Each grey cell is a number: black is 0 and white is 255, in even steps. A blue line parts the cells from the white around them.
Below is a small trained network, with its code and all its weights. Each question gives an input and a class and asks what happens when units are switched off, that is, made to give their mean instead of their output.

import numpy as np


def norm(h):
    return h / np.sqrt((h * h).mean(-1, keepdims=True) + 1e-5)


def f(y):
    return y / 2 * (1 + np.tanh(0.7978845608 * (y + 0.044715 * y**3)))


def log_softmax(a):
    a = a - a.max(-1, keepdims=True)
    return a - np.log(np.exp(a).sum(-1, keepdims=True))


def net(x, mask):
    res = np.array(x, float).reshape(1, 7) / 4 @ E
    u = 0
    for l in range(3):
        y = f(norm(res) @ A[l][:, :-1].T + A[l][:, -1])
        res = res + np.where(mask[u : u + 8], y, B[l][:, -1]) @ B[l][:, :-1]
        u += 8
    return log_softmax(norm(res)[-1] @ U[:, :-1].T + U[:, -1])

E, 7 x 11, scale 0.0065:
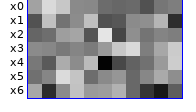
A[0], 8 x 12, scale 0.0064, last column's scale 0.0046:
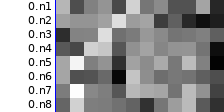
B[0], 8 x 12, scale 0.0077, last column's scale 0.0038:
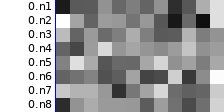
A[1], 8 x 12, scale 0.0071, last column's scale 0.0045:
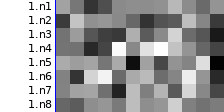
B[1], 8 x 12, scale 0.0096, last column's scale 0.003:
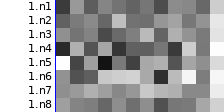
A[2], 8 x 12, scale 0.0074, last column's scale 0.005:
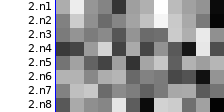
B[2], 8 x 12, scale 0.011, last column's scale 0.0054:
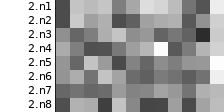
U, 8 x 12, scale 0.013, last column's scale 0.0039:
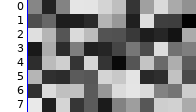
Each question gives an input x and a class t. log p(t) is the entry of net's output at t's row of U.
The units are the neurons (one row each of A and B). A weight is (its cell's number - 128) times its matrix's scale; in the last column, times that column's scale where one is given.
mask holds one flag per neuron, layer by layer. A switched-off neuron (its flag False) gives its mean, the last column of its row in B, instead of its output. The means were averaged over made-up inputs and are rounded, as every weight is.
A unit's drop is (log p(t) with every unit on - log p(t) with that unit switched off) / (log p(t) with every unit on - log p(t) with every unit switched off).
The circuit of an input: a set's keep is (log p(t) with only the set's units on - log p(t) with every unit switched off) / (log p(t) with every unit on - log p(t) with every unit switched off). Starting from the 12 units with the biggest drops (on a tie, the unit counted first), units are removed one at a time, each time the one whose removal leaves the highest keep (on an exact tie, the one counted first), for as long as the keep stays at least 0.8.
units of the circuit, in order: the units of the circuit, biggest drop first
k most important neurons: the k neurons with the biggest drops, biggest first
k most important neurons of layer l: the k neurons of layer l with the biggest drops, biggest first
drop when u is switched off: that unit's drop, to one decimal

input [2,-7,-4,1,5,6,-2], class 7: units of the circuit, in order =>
[1.n5]
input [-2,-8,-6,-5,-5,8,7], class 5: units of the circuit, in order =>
[0.n1; 2.n4]
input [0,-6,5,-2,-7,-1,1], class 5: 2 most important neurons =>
[0.n1; 2.n4]
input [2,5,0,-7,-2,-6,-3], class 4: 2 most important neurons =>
[2.n8; 1.n2]
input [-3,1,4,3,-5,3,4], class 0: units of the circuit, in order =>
[0.n4; 1.n6]
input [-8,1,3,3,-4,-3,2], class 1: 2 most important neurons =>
[1.n3; 0.n6]
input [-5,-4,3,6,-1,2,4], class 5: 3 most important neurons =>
[0.n1; 2.n4; 0.n6]
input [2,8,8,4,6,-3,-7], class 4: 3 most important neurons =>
[2.n8; 0.n8; 1.n2]
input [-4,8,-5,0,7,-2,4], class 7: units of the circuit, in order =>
[1.n5; 2.n5]
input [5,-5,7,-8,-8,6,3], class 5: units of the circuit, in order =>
[2.n4; 0.n1]
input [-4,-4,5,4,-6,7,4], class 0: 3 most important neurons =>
[1.n6; 0.n4; 0.n3]
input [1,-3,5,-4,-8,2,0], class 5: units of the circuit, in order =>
[0.n1; 2.n4]
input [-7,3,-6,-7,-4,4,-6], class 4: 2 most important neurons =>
[0.n8; 1.n2]
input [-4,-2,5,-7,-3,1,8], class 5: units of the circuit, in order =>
[2.n4]
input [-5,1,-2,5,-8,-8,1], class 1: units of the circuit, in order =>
[0.n6; 1.n3]
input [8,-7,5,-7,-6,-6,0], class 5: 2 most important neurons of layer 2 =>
[2.n4; 2.n8]
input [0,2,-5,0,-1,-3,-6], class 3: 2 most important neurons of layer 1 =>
[1.n4; 1.n7]
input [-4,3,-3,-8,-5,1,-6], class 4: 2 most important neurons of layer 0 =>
[0.n8; 0.n6]
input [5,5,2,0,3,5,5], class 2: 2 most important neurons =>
[0.n2; 2.n6]
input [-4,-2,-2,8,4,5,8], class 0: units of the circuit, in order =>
[1.n6]
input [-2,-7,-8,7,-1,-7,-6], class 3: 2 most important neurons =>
[1.n4; 1.n1]
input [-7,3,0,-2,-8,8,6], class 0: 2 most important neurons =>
[0.n4; 1.n6]
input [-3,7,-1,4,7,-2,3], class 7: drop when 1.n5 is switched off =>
0.3
